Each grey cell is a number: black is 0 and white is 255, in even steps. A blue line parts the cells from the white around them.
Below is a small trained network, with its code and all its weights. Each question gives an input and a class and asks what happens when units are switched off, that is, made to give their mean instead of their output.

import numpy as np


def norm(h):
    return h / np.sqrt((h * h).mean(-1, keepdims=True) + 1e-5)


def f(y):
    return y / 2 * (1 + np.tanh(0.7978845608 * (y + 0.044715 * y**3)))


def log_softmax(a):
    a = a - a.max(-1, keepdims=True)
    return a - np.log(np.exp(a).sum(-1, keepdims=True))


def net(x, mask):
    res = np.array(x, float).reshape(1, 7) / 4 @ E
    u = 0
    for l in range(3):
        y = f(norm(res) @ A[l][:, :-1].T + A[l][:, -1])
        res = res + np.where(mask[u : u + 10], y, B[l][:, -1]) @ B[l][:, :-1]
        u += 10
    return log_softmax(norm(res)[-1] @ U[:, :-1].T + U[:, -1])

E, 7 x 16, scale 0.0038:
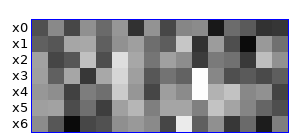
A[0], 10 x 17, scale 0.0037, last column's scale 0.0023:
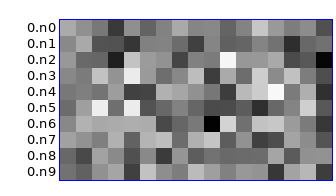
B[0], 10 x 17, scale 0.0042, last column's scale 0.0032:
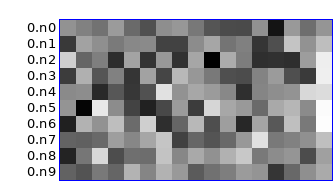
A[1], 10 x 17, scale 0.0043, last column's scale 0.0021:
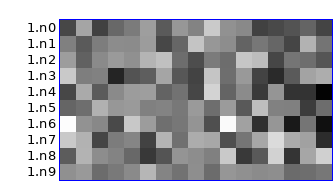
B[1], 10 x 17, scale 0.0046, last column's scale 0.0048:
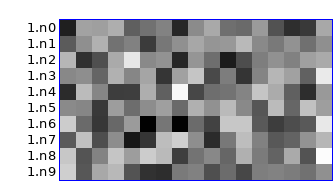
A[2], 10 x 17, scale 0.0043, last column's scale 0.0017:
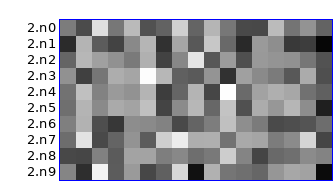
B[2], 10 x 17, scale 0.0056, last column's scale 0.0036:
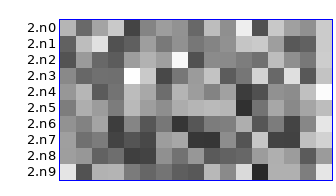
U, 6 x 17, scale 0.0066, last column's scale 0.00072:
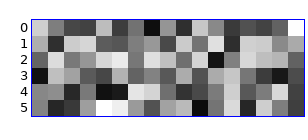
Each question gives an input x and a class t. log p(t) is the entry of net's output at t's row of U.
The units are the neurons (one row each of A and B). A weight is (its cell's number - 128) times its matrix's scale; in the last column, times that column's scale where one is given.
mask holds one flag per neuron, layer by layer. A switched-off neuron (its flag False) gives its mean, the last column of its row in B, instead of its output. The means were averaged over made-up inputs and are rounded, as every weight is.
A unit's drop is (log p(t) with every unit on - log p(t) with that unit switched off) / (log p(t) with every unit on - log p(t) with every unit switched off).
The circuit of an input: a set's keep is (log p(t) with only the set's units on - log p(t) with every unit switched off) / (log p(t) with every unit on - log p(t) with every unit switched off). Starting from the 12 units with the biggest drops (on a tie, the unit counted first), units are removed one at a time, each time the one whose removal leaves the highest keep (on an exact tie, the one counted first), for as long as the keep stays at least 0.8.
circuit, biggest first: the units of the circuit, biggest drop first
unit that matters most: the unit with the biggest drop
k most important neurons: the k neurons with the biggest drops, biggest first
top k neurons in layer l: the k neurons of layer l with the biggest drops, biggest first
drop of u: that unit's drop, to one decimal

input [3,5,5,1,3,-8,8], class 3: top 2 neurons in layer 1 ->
[1.n4; 1.n8]
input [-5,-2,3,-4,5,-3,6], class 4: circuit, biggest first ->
[1.n7]
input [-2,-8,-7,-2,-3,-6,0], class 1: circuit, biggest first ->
[0.n5; 2.n0]
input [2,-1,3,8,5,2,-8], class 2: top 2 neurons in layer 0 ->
[0.n6; 0.n3]
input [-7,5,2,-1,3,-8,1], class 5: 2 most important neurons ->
[0.n7; 2.n3]
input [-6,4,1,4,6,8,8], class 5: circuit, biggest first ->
[1.n2; 2.n3]
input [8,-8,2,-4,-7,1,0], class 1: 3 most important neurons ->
[0.n3; 0.n6; 1.n3]
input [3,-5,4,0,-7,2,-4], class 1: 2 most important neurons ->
[0.n5; 1.n3]
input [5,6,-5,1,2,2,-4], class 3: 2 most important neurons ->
[1.n3; 1.n0]
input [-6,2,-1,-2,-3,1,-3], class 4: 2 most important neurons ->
[0.n4; 1.n7]
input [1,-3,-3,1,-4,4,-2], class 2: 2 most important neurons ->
[0.n6; 1.n6]
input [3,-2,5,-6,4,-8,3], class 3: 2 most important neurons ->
[0.n5; 1.n8]
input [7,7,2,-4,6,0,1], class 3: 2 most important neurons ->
[1.n4; 2.n1]
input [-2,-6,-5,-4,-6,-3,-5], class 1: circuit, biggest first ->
[0.n5]
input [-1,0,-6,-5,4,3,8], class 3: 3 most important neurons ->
[0.n1; 1.n0; 2.n1]
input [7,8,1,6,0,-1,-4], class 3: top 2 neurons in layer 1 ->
[1.n8; 1.n4]
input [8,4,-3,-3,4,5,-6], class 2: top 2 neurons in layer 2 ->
[2.n4; 2.n5]
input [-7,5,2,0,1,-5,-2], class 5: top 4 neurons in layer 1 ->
[1.n2; 1.n9; 1.n1; 1.n4]
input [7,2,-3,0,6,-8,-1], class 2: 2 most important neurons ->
[0.n6; 2.n4]
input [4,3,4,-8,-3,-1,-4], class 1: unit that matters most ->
2.n9
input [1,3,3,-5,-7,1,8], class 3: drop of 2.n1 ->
0.1
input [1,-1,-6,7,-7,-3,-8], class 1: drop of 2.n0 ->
0.2
